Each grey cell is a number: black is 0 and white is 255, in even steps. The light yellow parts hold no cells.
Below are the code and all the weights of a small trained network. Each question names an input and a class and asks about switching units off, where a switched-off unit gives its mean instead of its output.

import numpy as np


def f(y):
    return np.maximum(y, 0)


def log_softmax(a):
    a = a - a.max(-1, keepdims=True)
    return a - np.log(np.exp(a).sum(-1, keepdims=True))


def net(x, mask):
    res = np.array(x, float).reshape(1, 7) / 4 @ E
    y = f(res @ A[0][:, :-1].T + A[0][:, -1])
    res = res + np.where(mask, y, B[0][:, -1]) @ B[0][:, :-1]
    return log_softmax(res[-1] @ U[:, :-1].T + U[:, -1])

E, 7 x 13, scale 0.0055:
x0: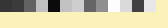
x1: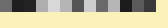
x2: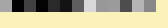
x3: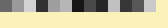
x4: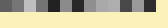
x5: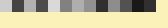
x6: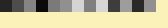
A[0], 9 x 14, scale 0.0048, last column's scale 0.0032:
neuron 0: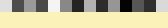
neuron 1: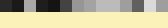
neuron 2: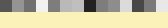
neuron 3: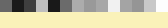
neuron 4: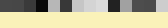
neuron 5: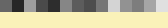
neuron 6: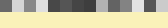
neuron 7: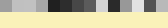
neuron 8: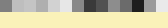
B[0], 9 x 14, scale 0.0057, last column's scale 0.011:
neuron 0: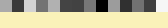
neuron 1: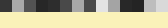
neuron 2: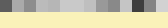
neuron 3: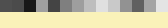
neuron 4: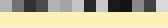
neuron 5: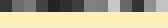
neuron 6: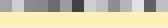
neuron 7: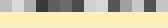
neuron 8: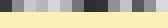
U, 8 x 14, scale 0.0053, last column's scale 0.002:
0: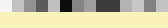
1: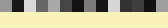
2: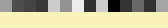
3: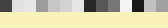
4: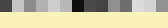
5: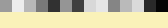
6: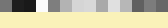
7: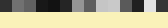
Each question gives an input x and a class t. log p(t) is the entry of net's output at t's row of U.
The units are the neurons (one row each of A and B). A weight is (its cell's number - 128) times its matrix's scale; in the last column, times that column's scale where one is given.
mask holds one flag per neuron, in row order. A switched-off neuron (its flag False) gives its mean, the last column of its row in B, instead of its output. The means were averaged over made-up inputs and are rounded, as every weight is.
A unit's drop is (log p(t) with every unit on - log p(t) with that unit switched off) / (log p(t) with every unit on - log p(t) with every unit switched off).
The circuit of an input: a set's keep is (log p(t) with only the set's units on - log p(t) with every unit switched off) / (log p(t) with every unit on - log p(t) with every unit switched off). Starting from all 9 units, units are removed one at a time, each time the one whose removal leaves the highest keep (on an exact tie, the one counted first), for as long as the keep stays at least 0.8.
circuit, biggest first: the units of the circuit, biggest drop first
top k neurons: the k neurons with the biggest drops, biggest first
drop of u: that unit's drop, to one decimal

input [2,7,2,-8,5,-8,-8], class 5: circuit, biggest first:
(neuron 6)
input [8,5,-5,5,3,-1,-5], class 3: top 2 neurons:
(neuron 8; neuron 2)
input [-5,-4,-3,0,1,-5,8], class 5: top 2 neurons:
(neuron 7; neuron 6)
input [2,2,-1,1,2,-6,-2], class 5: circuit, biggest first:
(neuron 6; neuron 8)
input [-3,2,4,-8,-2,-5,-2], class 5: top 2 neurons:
(neuron 7; neuron 6)
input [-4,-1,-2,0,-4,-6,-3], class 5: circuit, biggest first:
(neuron 6; neuron 7)
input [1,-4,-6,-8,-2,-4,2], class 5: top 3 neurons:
(neuron 7; neuron 6; neuron 8)
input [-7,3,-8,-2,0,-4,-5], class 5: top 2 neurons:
(neuron 6; neuron 7)
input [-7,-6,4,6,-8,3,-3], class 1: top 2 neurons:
(neuron 0; neuron 6)
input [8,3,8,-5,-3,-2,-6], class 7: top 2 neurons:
(neuron 1; neuron 5)
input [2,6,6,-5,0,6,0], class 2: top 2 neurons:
(neuron 4; neuron 8)
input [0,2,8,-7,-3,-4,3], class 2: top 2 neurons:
(neuron 4; neuron 5)
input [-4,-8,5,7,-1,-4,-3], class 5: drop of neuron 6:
0.1
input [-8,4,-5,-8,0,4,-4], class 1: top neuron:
(neuron 0)
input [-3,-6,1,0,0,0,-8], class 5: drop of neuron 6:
0.3
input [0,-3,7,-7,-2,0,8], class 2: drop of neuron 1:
-0.1
